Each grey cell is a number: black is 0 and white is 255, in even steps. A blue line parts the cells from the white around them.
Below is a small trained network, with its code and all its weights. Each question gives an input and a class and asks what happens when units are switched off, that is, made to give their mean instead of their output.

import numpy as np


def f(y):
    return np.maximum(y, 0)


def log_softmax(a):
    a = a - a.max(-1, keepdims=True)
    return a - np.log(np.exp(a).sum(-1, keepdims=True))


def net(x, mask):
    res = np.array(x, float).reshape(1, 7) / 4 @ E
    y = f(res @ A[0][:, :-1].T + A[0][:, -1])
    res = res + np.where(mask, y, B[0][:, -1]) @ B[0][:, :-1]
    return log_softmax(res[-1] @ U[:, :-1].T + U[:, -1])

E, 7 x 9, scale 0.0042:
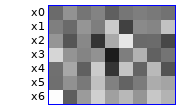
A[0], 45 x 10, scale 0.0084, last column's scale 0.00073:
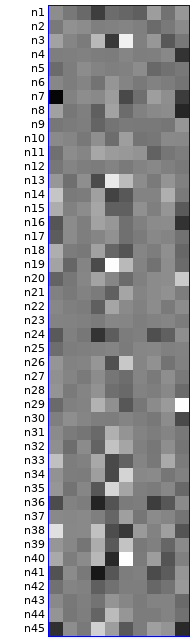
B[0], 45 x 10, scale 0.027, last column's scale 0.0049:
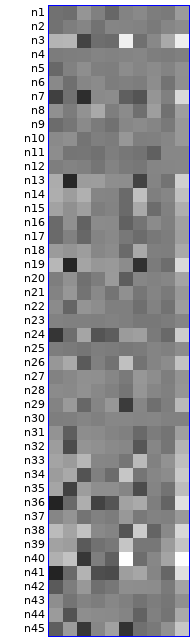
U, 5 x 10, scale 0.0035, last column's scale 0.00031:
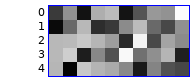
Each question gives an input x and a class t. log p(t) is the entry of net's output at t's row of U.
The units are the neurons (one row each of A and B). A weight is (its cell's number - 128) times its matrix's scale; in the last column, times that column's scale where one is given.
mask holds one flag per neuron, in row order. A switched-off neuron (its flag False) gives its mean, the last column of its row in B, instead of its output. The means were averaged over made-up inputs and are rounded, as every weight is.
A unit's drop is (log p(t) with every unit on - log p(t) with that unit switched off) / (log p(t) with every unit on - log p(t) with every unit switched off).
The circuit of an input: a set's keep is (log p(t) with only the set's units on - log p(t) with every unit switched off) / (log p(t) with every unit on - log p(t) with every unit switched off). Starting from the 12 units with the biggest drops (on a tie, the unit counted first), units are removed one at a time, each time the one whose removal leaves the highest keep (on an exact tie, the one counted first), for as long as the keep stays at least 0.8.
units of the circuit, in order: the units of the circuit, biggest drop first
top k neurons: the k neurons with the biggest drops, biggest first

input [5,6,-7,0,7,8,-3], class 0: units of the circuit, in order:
[n45]
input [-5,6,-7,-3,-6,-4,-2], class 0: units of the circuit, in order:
[n7, n45, n29]
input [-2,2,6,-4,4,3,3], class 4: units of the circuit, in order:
[n19, n13]
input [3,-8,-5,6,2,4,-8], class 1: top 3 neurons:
[n36, n41, n24]
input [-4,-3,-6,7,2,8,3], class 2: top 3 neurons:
[n38, n14, n33]
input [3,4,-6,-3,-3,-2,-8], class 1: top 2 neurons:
[n36, n41]
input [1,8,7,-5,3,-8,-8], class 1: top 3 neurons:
[n36, n41, n24]
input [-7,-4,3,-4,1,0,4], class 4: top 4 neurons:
[n19, n13, n35, n32]
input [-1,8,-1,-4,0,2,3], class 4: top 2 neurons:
[n19, n13]
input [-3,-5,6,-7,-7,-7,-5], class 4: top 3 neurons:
[n19, n13, n35]
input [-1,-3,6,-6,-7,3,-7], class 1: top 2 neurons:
[n36, n41]
